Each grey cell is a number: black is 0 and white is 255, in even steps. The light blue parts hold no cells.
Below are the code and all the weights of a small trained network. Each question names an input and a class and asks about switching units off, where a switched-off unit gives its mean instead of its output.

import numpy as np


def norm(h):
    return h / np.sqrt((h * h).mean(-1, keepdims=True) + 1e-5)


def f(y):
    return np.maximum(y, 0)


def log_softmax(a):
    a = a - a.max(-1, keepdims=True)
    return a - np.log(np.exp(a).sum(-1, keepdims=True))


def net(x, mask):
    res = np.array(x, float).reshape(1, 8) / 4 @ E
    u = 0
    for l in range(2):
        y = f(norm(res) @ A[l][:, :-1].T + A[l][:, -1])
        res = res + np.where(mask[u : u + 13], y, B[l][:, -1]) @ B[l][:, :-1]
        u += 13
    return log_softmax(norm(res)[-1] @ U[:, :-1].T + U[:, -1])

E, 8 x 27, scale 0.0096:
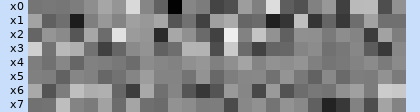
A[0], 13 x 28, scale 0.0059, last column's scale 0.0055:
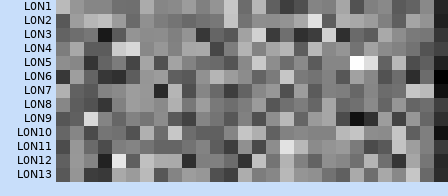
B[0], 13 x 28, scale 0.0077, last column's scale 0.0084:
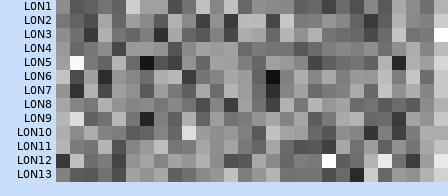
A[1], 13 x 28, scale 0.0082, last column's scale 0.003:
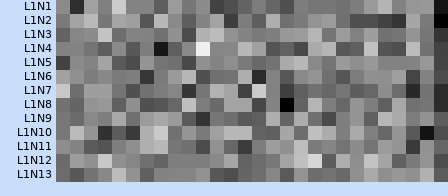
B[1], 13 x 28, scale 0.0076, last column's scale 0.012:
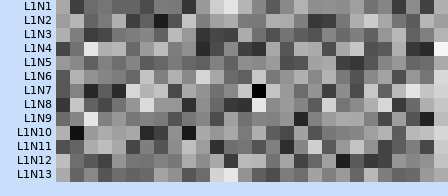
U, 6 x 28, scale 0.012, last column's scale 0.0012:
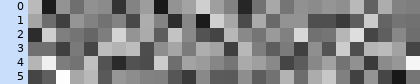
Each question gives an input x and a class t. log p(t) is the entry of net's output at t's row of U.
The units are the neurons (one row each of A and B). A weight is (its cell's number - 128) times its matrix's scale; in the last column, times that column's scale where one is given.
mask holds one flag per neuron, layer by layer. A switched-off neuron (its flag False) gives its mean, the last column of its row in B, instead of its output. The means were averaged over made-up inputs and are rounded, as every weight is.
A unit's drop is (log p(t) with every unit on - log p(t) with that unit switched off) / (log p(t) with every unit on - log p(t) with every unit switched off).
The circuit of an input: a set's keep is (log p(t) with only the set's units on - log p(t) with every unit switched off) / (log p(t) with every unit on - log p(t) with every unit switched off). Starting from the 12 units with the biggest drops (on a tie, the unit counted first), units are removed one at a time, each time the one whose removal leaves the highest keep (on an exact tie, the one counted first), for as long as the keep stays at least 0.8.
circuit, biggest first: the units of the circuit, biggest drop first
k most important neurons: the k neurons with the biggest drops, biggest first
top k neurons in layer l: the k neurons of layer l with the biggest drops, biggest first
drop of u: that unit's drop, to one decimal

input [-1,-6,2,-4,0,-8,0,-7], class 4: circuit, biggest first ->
[L0N5]
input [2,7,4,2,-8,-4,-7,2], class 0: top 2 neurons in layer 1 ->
[L1N10; L1N12]
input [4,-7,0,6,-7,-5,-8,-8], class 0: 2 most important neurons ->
[L1N10; L0N6]
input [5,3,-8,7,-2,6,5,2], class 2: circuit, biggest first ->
[L1N8; L1N6]
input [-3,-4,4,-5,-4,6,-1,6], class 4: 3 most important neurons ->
[L0N9; L1N7; L1N2]
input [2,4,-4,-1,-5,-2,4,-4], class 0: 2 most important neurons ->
[L0N7; L0N2]
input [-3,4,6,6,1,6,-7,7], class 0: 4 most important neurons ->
[L1N10; L0N6; L0N5; L1N8]
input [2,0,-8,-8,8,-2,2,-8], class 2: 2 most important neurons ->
[L1N8; L1N6]
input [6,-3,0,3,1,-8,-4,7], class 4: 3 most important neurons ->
[L0N9; L1N2; L1N4]
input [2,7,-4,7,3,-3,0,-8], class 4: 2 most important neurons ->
[L0N5; L0N10]
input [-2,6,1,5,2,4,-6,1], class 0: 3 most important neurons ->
[L1N10; L0N6; L0N2]
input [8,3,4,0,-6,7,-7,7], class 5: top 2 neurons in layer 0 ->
[L0N5; L0N7]
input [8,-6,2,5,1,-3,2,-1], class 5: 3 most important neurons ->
[L1N9; L1N11; L0N3]
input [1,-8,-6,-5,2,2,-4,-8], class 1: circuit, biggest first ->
[L1N12]
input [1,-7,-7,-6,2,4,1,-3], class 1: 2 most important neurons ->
[L1N12; L0N2]
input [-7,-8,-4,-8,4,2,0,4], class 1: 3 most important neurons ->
[L1N3; L1N7; L1N12]
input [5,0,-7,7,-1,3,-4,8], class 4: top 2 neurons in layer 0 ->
[L0N9; L0N12]
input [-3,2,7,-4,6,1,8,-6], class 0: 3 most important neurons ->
[L0N7; L1N1; L1N8]
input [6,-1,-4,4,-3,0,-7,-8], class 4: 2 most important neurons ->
[L0N5; L0N10]
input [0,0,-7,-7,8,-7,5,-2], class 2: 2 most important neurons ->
[L1N8; L1N7]
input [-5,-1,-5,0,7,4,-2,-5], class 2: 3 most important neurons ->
[L1N8; L1N6; L0N9]
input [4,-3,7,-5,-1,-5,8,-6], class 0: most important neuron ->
[L0N7]
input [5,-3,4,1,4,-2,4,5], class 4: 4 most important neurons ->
[L0N9; L1N4; L1N2; L0N3]
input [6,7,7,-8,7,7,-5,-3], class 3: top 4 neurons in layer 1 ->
[L1N8; L1N6; L1N12; L1N3]
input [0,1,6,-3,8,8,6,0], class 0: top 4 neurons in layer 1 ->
[L1N1; L1N8; L1N13; L1N6]
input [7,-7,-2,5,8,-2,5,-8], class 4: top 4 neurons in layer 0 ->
[L0N5; L0N3; L0N10; L0N8]
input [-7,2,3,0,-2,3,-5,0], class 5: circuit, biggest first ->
[L1N4]
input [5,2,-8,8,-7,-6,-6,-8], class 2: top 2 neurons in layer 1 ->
[L1N6; L1N8]
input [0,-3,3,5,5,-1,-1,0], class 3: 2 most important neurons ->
[L1N7; L0N1]
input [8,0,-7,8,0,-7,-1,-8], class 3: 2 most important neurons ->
[L1N7; L1N4]
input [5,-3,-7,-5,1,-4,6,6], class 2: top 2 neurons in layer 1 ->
[L1N8; L1N6]
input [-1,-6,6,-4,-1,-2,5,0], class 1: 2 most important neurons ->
[L0N2; L1N3]
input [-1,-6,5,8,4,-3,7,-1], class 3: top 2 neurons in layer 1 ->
[L1N7; L1N10]
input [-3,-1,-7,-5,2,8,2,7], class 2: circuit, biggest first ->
[L1N8]
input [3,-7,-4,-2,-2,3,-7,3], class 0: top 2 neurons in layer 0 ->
[L0N6; L0N3]
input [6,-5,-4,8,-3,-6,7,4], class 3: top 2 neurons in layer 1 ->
[L1N7; L1N10]
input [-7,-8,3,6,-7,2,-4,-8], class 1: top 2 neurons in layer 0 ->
[L0N2; L0N9]
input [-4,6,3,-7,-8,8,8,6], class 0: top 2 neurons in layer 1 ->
[L1N7; L1N1]
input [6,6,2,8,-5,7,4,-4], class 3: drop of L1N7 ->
1.5
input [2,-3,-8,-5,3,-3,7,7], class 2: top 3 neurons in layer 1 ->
[L1N8; L1N6; L1N10]
